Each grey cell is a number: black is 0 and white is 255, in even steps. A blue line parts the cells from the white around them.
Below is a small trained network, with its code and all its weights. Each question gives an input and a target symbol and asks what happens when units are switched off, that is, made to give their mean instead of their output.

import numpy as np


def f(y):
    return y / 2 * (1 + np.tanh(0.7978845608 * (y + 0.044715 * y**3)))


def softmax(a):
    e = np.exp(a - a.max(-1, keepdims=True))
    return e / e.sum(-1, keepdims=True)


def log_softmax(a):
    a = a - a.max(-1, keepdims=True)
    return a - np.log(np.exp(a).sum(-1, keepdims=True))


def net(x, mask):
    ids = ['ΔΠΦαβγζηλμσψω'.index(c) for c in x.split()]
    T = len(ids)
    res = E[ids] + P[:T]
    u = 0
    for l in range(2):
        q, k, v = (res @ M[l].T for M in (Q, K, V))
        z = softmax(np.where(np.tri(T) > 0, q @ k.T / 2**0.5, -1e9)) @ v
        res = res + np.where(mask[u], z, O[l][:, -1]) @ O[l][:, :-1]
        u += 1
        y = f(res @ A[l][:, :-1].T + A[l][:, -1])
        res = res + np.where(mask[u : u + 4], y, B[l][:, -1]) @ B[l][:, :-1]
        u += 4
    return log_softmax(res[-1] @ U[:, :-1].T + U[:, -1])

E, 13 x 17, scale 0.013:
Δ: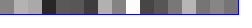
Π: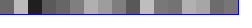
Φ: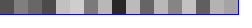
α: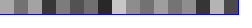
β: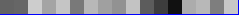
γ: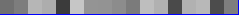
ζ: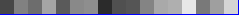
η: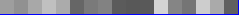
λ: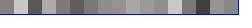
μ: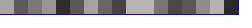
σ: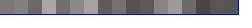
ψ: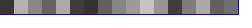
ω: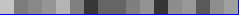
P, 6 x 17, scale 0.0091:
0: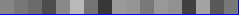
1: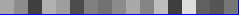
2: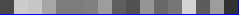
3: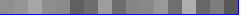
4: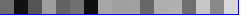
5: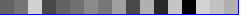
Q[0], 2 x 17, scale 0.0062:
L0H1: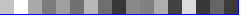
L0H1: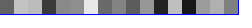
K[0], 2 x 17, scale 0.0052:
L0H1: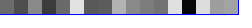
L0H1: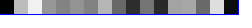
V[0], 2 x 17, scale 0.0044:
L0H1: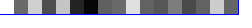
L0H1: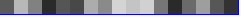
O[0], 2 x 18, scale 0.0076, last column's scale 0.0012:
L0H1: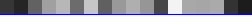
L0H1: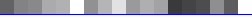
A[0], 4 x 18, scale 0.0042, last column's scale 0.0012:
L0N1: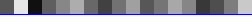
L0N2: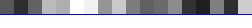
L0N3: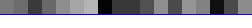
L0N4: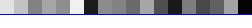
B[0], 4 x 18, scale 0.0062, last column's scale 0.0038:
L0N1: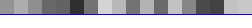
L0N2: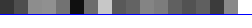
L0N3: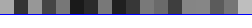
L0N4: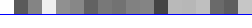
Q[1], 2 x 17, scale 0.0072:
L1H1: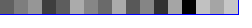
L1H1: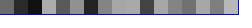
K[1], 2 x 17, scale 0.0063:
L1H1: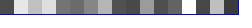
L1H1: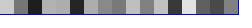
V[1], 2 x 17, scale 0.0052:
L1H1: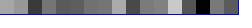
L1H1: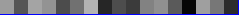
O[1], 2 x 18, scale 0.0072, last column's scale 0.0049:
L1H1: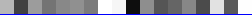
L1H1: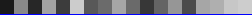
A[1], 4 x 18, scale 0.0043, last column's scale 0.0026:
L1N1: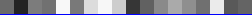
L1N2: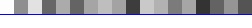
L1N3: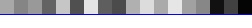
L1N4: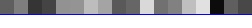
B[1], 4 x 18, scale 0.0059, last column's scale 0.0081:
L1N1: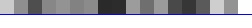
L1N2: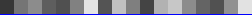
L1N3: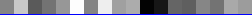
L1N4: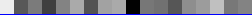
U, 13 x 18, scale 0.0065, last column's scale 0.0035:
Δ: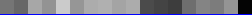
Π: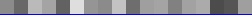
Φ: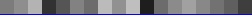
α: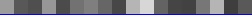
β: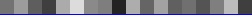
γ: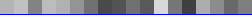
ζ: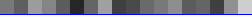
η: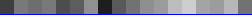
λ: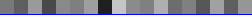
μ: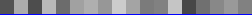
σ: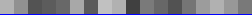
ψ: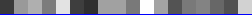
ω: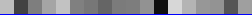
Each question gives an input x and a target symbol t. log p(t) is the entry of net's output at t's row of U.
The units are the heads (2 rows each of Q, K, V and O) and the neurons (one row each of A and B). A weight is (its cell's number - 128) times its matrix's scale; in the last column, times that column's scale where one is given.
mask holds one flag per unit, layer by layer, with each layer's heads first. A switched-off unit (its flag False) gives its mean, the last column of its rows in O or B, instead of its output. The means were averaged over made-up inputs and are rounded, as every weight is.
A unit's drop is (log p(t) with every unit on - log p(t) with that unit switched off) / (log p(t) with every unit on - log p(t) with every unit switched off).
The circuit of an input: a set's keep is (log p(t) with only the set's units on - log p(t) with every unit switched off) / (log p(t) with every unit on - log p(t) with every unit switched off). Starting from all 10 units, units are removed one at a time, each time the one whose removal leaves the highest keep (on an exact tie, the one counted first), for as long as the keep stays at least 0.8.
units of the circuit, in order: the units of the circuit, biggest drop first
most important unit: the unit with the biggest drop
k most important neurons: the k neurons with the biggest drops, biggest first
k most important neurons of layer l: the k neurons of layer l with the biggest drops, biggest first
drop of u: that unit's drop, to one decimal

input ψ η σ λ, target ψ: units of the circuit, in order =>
(L0H1; L0N2; L1H1; L1N2)
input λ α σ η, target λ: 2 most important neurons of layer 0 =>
(L0N1; L0N4)
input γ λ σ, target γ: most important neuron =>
(L0N4)
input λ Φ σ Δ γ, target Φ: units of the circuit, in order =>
(L1H1; L1N3; L0H1)
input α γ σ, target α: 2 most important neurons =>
(L1N1; L1N2)
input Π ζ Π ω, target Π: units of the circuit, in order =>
(L0H1; L1N2; L1N1; L0N4)
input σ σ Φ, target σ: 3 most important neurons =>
(L0N3; L1N2; L0N1)
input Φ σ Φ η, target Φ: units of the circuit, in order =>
(L1H1; L1N3; L1N1; L0H1)
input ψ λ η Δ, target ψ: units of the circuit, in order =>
(L0H1; L1H1; L1N2; L1N1)
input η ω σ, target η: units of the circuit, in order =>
(L1H1; L0H1)
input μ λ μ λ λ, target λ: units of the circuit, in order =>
(L1H1; L1N2; L1N1; L0N1)
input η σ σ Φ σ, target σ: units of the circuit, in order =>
(L1H1; L0N3; L1N2)
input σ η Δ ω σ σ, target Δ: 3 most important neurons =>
(L1N3; L0N3; L0N2)
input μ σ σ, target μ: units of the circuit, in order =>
(L1H1)
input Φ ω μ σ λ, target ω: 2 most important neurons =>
(L1N2; L0N2)
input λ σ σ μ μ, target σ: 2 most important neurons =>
(L0N3; L0N2)
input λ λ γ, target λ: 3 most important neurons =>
(L1N2; L1N1; L0N1)
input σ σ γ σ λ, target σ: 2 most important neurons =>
(L0N3; L1N2)
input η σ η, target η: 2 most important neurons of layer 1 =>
(L1N1; L1N3)
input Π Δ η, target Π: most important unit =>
L0H1
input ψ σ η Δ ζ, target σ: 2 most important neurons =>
(L0N2; L1N2)
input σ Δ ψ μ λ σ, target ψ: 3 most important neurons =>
(L0N2; L1N2; L1N1)
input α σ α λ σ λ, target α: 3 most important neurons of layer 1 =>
(L1N1; L1N2; L1N3)
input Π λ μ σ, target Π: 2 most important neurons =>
(L0N4; L1N1)
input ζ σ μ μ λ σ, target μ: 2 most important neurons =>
(L0N3; L0N1)
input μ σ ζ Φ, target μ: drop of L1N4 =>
0.0
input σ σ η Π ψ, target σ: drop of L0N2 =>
0.1
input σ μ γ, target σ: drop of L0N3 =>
0.3
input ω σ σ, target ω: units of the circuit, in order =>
(L0H1)
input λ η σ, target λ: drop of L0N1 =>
0.4
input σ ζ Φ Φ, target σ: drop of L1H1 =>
0.9
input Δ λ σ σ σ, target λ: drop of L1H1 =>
1.1
